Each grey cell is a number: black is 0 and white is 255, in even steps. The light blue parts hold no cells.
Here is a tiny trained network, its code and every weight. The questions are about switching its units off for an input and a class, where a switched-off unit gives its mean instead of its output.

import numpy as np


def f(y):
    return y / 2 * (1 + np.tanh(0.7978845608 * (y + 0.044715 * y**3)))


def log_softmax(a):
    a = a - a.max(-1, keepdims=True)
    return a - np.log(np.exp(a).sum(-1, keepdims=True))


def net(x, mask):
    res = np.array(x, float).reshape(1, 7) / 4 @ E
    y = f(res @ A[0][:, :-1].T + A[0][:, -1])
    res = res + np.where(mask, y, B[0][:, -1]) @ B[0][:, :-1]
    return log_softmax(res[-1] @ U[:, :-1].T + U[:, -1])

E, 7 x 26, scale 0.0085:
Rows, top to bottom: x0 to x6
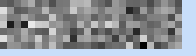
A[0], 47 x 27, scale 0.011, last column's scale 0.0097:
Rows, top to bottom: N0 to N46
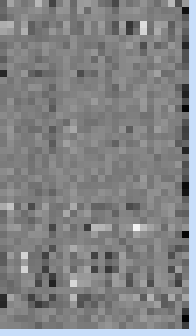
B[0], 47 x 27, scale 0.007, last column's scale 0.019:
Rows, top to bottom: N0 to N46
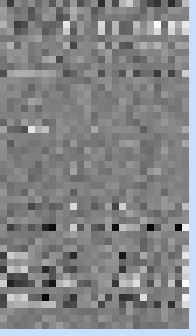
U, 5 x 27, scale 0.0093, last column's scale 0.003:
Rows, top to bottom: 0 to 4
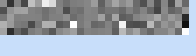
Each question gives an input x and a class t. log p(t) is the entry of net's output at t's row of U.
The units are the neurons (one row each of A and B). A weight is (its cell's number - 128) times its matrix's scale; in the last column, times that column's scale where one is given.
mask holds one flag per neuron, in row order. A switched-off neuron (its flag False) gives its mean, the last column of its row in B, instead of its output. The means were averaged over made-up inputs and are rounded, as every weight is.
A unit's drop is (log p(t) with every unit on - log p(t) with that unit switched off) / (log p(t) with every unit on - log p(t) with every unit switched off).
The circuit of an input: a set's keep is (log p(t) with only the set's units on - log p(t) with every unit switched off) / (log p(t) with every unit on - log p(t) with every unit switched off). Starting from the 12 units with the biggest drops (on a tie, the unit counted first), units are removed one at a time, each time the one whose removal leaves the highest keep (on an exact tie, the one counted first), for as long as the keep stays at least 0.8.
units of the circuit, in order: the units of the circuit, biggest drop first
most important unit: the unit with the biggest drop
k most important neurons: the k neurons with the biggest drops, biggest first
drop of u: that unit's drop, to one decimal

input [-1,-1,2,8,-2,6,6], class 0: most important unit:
N40
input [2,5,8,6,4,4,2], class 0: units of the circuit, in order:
[N40, N42]
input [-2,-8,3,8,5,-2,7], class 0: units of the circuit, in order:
[N42, N40]
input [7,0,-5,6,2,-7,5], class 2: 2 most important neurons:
[N32, N6]
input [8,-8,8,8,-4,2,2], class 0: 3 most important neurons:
[N40, N32, N42]
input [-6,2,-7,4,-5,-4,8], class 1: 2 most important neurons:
[N42, N40]
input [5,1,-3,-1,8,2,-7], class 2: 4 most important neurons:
[N32, N36, N38, N4]
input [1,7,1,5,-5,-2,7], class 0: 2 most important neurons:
[N40, N32]
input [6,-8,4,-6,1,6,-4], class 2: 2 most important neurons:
[N3, N4]
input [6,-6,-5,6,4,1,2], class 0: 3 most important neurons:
[N40, N32, N42]
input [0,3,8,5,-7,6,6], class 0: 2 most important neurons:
[N40, N32]
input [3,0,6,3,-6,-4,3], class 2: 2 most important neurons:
[N32, N40]
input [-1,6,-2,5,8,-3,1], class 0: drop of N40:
0.3
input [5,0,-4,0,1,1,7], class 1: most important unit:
N3
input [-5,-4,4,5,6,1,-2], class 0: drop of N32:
0.3
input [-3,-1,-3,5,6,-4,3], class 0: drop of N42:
0.3
